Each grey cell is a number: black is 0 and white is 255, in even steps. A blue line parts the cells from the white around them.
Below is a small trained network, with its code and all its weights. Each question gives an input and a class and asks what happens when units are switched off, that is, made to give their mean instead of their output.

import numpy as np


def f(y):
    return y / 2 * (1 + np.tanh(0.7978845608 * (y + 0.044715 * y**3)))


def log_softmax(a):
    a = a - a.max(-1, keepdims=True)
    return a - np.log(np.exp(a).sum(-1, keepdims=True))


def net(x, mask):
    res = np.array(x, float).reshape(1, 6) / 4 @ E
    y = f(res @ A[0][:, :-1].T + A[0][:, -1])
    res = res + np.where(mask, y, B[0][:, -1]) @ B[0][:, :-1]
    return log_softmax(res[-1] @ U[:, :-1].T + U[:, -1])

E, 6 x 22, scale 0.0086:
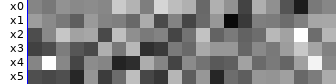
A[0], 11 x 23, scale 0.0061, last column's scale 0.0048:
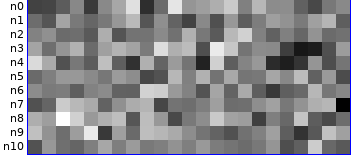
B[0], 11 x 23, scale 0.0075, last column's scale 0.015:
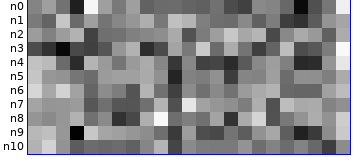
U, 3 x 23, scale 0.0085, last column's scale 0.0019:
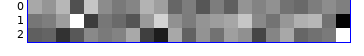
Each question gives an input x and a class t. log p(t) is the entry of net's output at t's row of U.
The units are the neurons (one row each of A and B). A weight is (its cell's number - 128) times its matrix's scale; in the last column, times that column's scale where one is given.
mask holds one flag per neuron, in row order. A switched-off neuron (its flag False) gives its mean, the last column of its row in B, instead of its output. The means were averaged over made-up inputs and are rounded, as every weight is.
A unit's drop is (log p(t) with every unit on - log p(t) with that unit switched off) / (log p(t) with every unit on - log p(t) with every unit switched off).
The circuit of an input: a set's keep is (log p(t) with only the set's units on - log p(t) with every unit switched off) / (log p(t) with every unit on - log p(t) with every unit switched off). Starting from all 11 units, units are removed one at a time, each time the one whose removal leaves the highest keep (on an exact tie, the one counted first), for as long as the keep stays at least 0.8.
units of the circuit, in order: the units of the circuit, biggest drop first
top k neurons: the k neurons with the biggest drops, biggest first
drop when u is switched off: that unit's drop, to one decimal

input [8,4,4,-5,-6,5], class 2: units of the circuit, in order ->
[n3]
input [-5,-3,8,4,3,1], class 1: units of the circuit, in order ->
[n0; n4]
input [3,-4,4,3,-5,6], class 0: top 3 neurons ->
[n5; n3; n0]
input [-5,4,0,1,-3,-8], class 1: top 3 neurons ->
[n0; n9; n8]
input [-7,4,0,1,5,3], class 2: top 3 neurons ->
[n8; n4; n9]
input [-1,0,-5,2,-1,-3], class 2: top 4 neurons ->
[n8; n9; n5; n3]
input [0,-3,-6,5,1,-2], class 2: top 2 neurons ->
[n8; n9]
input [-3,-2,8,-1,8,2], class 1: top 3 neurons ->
[n0; n4; n9]
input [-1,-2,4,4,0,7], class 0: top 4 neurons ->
[n3; n5; n1; n0]
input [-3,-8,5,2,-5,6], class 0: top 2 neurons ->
[n3; n5]
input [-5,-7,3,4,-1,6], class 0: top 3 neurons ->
[n3; n5; n1]
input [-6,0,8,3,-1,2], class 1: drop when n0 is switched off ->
0.5
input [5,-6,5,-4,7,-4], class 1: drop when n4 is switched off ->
0.3
